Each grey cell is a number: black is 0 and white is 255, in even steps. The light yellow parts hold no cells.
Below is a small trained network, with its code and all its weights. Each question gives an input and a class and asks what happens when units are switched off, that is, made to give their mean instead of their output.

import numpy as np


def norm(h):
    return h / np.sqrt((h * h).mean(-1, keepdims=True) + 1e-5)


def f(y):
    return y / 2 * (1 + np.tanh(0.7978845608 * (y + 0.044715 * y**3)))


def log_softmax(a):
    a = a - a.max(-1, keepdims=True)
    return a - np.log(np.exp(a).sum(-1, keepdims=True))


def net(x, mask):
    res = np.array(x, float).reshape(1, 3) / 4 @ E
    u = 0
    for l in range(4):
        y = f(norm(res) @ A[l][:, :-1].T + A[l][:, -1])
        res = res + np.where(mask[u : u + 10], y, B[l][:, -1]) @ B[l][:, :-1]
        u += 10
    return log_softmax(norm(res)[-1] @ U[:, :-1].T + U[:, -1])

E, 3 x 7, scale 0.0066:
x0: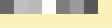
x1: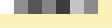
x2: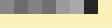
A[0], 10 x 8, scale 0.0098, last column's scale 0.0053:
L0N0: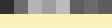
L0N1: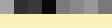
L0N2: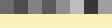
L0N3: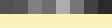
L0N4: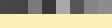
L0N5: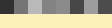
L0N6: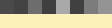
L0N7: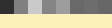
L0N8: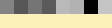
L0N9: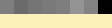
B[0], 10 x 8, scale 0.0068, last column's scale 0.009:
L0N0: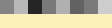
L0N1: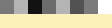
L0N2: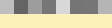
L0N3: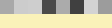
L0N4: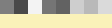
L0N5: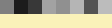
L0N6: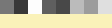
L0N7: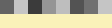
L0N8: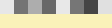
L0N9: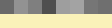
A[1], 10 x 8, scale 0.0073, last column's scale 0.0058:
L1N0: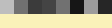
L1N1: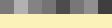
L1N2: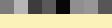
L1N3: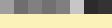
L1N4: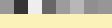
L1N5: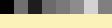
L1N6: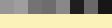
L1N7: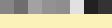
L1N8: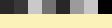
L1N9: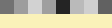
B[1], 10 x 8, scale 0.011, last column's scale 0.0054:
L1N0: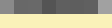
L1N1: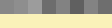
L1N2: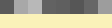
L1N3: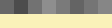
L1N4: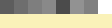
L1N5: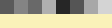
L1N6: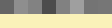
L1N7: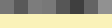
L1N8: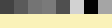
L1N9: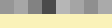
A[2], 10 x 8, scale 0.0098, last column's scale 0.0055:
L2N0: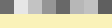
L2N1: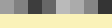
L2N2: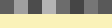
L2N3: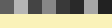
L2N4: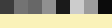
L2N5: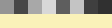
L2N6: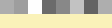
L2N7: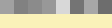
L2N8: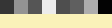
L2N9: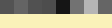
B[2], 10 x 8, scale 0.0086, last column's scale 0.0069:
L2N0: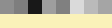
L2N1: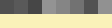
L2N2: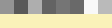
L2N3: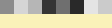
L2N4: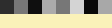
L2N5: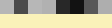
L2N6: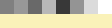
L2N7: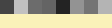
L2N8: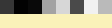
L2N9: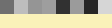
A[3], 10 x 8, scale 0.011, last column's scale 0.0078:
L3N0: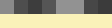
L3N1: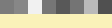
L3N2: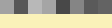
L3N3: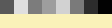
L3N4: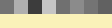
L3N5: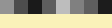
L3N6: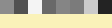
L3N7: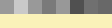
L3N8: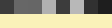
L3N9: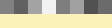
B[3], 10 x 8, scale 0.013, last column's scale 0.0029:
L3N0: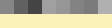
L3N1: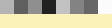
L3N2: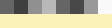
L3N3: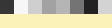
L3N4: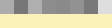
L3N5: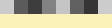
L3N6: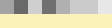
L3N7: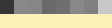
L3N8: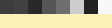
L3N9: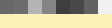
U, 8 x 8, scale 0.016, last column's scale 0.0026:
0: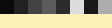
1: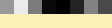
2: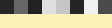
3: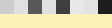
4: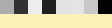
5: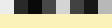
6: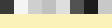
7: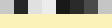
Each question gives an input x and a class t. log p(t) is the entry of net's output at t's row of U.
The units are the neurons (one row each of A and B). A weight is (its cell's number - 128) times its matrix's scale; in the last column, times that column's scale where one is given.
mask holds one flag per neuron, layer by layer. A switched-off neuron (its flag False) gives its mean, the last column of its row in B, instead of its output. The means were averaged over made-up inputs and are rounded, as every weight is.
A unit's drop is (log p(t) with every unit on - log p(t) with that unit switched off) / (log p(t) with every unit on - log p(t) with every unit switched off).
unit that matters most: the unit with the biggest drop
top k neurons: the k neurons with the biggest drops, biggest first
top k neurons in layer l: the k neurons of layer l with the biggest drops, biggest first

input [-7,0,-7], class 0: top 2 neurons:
(L0N6 L0N4)
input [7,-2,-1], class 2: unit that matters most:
L0N8
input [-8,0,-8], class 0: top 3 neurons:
(L0N6 L0N4 L0N0)
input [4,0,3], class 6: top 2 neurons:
(L0N6 L0N4)
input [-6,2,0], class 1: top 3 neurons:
(L0N1 L0N8 L1N5)
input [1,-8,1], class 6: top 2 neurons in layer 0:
(L0N7 L0N0)
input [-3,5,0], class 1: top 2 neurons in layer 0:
(L0N8 L0N2)
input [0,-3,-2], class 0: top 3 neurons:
(L0N6 L0N4 L0N1)
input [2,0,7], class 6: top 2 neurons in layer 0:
(L0N6 L0N4)
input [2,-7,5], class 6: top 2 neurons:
(L0N7 L0N0)
